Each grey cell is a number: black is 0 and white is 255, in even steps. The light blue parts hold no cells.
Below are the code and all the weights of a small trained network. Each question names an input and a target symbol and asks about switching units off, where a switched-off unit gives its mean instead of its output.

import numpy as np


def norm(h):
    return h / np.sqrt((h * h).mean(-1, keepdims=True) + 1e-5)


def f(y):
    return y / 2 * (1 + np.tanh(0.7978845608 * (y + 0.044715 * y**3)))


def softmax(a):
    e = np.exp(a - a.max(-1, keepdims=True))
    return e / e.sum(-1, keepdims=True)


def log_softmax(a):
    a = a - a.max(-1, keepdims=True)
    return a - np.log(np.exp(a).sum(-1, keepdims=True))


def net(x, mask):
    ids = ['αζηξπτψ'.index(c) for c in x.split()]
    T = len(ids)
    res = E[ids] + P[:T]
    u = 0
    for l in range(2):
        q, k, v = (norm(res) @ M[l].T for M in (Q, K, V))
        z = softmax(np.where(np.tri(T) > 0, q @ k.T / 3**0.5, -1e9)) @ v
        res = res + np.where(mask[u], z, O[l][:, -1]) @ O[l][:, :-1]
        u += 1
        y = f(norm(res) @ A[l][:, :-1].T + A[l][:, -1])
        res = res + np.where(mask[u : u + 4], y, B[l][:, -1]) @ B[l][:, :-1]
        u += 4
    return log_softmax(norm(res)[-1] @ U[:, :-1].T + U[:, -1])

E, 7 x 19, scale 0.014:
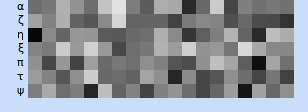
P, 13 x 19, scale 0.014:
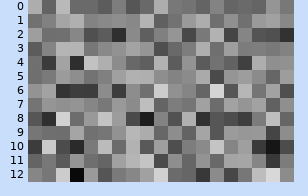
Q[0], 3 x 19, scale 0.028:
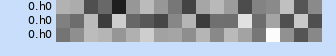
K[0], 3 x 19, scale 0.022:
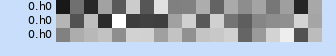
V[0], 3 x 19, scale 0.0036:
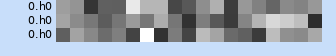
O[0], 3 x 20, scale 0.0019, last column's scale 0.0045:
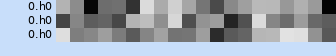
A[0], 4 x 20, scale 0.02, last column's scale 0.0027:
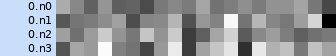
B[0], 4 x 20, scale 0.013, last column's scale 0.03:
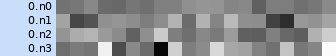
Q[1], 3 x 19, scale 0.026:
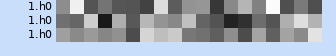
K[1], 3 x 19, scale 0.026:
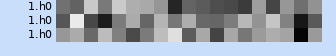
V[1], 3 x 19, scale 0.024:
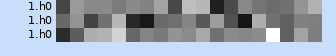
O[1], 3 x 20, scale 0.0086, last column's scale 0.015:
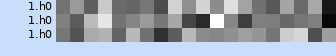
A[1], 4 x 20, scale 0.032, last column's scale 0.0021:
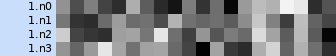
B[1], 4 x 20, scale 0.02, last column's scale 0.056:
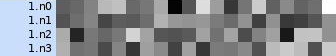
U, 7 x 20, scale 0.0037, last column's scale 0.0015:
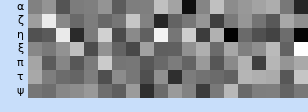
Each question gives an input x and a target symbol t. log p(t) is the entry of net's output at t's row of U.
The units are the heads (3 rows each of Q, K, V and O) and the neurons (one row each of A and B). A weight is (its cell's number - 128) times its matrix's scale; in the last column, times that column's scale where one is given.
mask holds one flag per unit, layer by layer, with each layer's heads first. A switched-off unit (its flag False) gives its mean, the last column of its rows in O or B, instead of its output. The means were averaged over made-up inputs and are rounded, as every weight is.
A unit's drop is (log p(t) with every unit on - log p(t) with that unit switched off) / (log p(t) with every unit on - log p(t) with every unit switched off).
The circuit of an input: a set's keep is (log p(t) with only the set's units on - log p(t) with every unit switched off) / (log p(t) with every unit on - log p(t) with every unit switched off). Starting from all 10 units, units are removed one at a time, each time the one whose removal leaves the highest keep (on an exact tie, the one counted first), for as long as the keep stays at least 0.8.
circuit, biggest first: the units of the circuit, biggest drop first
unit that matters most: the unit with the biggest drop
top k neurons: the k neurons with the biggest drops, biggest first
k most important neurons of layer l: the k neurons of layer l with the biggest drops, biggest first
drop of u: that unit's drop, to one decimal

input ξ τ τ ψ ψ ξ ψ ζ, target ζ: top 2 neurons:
0.n2, 0.n3
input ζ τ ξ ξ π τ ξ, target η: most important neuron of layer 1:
1.n0
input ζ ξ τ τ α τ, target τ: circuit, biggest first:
1.h0, 1.n3
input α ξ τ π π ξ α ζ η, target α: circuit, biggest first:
1.h0, 0.n3, 1.n0
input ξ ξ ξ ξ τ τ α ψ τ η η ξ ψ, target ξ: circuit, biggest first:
0.n3, 1.h0, 1.n0, 1.n3
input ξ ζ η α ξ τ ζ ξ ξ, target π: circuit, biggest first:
0.n3, 1.n2, 1.n0
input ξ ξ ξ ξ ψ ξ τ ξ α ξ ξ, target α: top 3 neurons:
0.n3, 1.n0, 1.n3
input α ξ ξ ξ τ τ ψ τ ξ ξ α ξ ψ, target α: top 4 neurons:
0.n3, 0.n1, 1.n0, 1.n3
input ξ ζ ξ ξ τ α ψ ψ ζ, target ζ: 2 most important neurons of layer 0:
0.n3, 0.n1
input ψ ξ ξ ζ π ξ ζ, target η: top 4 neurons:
1.n0, 0.n3, 1.n3, 0.n1
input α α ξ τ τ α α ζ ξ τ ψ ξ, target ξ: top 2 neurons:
0.n3, 1.n0
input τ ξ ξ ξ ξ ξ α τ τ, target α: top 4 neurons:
0.n3, 1.n0, 0.n1, 1.n3
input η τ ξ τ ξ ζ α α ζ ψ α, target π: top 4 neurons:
0.n3, 1.n2, 1.n0, 0.n2
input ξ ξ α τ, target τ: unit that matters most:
0.n2
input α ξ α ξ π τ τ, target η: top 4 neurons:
0.n3, 1.n0, 0.n2, 0.n1
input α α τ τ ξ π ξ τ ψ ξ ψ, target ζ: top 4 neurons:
0.n3, 1.n0, 0.n1, 1.n3
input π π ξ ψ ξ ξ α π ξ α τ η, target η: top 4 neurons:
1.n1, 0.n1, 0.n3, 1.n0
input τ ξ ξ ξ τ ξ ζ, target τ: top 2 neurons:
0.n3, 1.n3
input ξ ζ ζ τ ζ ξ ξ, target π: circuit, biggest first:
0.n3, 1.n2
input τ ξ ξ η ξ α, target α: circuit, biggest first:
0.n3, 1.h0, 1.n0
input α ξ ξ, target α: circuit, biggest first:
1.h0, 0.n3, 1.n0
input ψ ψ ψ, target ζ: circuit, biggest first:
1.h0, 0.n3, 1.n0
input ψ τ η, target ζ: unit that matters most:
1.h0
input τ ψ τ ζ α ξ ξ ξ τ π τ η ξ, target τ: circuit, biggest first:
1.h0, 0.n3, 1.n3
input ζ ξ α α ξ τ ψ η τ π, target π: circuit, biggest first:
1.n2, 0.n3
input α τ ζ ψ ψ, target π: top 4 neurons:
0.n3, 1.n2, 0.n1, 1.n0
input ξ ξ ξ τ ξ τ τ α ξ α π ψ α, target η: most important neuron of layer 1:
1.n0
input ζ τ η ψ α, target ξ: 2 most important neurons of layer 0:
0.n3, 0.n2
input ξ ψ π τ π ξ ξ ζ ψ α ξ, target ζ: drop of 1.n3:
0.2
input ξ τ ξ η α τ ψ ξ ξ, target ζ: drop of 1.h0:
0.9
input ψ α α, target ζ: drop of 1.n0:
0.3
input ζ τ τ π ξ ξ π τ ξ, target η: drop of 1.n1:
-0.1
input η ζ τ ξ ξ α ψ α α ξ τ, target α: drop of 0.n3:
1.0
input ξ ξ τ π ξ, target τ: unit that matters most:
1.h0
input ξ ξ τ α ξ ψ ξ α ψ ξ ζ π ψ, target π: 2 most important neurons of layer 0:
0.n3, 0.n2
